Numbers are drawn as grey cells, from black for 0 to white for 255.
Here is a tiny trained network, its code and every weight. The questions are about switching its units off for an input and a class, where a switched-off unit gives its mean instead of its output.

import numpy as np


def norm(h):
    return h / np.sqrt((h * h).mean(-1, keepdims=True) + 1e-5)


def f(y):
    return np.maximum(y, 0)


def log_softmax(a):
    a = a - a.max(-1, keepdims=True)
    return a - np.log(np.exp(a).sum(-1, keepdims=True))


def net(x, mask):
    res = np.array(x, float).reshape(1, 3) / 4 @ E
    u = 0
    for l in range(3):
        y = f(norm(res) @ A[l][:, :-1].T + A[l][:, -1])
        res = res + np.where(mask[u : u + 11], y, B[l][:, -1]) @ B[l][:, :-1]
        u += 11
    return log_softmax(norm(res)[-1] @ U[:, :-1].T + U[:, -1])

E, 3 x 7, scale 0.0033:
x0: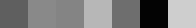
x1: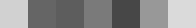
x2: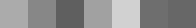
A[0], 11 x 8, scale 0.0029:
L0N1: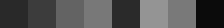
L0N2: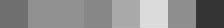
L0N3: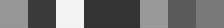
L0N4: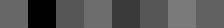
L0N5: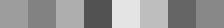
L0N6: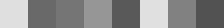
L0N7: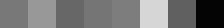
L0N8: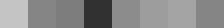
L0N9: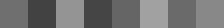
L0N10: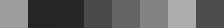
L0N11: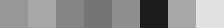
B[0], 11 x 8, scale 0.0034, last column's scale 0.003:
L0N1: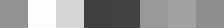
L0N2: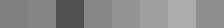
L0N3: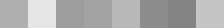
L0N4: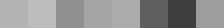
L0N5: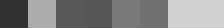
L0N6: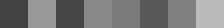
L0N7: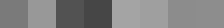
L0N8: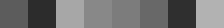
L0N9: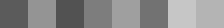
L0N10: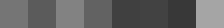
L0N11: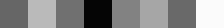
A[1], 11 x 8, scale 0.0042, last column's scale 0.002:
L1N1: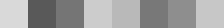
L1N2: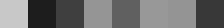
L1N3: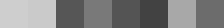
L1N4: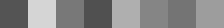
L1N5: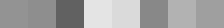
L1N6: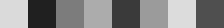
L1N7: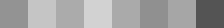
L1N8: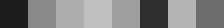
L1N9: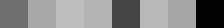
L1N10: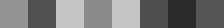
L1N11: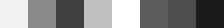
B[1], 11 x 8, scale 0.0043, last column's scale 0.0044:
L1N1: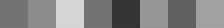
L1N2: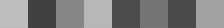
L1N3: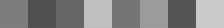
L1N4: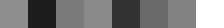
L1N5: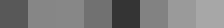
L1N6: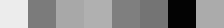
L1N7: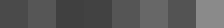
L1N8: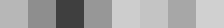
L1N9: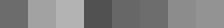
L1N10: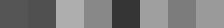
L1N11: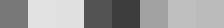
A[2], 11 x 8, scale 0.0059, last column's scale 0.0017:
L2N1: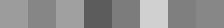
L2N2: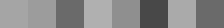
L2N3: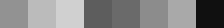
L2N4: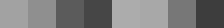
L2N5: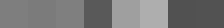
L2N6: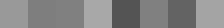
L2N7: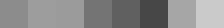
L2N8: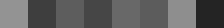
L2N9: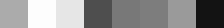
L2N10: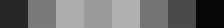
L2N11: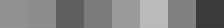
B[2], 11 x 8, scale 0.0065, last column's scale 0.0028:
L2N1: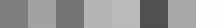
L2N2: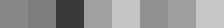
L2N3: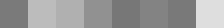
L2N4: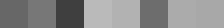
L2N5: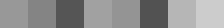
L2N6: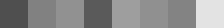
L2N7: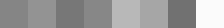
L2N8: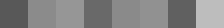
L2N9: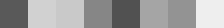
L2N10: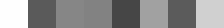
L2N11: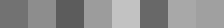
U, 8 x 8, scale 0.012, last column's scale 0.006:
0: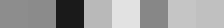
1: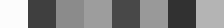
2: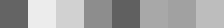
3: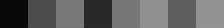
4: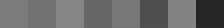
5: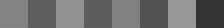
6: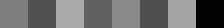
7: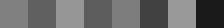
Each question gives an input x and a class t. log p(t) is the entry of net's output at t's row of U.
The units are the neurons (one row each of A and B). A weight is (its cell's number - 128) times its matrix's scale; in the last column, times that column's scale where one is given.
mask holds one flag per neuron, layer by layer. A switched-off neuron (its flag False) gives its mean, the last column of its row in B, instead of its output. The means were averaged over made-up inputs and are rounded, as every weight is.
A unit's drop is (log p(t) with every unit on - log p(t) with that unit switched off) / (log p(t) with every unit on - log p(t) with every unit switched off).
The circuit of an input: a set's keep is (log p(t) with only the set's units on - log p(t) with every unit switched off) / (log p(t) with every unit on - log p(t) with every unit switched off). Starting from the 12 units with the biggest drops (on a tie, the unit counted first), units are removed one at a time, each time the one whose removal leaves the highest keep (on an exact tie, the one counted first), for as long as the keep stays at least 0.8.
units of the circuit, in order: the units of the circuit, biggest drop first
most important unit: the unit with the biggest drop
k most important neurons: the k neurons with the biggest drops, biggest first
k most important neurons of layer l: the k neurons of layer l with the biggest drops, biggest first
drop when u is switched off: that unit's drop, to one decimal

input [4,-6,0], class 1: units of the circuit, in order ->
[L2N10]
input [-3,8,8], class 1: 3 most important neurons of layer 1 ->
[L1N2; L1N6; L1N3]
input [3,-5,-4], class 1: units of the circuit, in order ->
[L2N10; L1N11]
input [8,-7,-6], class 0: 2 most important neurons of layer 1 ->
[L1N8; L1N11]
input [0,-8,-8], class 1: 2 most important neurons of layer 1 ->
[L1N11; L1N4]
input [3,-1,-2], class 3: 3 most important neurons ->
[L0N11; L1N4; L2N8]
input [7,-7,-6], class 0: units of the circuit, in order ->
[L1N8; L2N9]
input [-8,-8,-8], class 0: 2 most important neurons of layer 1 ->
[L1N11; L1N1]
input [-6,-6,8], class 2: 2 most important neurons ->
[L1N11; L0N11]
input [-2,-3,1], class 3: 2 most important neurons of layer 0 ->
[L0N5; L0N8]
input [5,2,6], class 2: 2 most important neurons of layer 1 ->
[L1N11; L1N1]
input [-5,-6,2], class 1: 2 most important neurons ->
[L2N10; L1N8]
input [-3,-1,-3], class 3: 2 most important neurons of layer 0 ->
[L0N11; L0N9]
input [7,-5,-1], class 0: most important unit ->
L1N8
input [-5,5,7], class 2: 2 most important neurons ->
[L1N11; L0N11]
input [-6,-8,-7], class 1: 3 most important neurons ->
[L2N10; L1N11; L1N8]
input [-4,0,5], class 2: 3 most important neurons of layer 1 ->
[L1N11; L1N8; L1N3]
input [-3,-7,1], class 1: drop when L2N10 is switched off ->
0.7
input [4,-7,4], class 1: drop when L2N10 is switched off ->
0.9
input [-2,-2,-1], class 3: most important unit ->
L1N4
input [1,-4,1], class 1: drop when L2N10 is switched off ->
0.4
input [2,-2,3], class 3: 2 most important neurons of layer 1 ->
[L1N4; L1N1]
